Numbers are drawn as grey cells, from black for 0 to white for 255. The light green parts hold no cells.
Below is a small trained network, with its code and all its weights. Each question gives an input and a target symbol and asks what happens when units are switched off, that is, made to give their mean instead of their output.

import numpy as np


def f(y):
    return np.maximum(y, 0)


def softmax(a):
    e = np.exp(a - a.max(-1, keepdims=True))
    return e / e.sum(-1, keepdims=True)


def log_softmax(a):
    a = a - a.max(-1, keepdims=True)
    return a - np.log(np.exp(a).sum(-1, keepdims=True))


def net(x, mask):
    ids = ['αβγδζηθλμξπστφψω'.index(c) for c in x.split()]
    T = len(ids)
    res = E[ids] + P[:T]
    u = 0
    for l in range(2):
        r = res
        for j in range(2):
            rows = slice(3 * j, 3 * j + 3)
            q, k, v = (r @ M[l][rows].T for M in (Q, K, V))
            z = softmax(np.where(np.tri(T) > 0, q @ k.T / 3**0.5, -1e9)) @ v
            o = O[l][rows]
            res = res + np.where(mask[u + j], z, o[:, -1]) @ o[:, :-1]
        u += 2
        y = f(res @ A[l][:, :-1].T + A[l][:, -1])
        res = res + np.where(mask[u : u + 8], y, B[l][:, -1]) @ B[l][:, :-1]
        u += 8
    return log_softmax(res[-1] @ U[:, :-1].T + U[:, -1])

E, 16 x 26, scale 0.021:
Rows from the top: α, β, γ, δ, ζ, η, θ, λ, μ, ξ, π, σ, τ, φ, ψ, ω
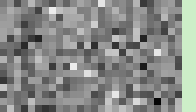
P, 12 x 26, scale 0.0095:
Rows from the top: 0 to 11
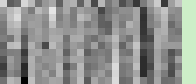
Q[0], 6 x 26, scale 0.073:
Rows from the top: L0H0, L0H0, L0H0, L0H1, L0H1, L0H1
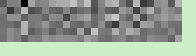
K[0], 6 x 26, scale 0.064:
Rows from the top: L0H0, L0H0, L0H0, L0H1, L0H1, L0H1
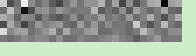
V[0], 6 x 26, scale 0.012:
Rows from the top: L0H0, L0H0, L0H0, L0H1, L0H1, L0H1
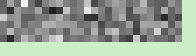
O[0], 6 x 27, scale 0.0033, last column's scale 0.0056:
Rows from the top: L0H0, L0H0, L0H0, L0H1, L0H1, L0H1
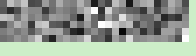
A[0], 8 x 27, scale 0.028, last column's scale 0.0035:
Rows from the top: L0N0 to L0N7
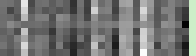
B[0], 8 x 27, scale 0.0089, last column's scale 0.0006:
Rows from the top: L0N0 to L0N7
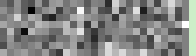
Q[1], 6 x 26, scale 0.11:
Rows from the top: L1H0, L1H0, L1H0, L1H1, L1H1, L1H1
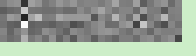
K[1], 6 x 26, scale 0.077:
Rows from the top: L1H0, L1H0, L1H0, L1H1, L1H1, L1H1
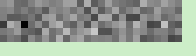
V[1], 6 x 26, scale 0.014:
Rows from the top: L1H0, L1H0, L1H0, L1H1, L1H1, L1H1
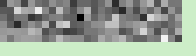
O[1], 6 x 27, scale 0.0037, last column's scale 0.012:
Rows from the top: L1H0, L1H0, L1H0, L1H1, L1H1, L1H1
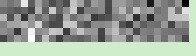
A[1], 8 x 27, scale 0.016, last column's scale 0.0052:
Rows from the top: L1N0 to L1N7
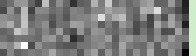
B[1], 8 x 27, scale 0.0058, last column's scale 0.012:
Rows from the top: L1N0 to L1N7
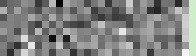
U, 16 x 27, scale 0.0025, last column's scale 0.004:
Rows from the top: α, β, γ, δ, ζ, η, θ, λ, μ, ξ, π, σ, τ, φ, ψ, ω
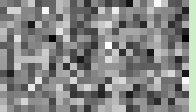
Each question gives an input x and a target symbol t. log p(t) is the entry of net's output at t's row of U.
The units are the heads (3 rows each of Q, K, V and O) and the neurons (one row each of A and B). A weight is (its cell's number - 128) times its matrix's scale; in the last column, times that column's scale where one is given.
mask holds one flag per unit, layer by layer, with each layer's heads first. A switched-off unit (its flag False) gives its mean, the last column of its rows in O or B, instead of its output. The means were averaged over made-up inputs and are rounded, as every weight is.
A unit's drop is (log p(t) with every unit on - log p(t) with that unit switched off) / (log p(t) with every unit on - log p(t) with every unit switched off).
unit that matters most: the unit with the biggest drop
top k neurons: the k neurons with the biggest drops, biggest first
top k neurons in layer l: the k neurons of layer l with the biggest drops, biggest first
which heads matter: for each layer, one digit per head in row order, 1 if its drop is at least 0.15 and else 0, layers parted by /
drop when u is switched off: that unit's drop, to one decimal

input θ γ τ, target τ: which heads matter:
01 / 10
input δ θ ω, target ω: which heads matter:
00 / 10
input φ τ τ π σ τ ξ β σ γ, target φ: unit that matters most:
L0H1
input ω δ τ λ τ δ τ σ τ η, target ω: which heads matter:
01 / 10
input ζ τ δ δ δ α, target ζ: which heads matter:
00 / 11
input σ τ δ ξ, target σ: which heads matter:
01 / 10
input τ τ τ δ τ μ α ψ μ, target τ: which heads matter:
00 / 11
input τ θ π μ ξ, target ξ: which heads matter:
00 / 10
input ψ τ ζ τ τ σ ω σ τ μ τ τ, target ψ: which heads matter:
01 / 11
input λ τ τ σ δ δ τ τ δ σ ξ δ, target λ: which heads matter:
11 / 10
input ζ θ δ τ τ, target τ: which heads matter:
01 / 11
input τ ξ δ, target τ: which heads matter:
00 / 11
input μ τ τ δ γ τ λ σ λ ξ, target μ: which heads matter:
00 / 11
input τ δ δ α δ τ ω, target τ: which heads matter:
00 / 11
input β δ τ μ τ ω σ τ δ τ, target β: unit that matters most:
L0H0
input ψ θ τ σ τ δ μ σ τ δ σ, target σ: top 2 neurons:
L1N4, L1N7
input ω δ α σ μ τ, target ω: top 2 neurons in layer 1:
L1N4, L1N3
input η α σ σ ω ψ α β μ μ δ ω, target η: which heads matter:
01 / 11
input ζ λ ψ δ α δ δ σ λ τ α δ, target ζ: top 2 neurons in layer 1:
L1N7, L1N1
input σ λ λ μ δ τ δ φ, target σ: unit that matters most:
L1H0
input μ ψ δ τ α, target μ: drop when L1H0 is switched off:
0.5
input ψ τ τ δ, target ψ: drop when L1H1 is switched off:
0.3
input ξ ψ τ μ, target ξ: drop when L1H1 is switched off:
0.6
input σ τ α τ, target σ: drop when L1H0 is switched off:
0.6
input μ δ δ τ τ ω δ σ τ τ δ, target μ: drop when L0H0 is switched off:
0.1
